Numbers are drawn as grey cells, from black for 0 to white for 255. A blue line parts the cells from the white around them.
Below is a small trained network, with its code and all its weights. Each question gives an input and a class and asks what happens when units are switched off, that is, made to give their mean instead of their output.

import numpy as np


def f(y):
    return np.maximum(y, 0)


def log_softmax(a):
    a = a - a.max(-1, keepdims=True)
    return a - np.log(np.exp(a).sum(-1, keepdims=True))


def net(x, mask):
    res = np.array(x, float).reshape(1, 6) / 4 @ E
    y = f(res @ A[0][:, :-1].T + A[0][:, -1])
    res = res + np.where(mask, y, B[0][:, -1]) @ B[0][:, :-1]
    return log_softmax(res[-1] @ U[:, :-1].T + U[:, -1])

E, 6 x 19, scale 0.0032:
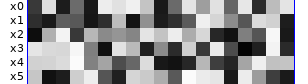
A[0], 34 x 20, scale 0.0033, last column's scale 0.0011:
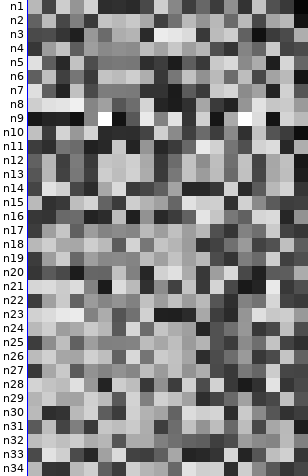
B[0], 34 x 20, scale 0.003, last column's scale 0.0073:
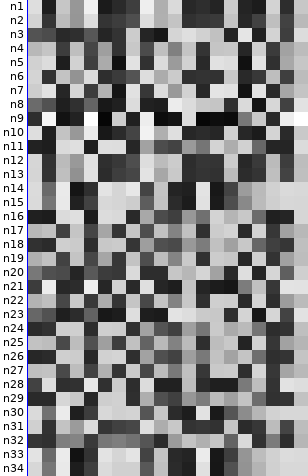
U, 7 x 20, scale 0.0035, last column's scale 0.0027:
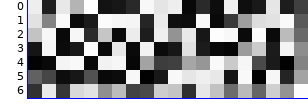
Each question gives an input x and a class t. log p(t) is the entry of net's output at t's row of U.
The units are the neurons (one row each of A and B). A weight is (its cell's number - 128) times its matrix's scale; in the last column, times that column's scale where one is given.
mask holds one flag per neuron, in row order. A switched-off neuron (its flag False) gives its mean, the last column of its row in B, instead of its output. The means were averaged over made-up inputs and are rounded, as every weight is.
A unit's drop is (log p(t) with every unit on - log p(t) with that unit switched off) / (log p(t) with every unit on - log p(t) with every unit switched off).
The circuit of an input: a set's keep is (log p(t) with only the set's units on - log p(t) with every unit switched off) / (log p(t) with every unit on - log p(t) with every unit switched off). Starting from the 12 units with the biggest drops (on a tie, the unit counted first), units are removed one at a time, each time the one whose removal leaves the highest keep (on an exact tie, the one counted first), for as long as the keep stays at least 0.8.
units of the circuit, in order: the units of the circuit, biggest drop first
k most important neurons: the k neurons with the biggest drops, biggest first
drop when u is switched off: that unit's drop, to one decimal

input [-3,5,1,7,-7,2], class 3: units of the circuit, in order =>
(n21)
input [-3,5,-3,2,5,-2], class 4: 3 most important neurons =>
(n11, n16, n3)
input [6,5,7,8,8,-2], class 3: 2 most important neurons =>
(n21, n28)
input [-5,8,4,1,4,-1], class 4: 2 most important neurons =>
(n11, n16)
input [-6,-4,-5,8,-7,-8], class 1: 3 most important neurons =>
(n33, n14, n9)
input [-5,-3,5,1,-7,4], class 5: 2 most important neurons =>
(n3, n20)
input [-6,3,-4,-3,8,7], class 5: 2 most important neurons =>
(n8, n23)
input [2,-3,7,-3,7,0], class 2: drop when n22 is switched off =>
0.2
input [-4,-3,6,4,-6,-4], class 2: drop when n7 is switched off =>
-0.1
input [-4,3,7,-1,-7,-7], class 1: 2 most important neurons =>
(n33, n14)
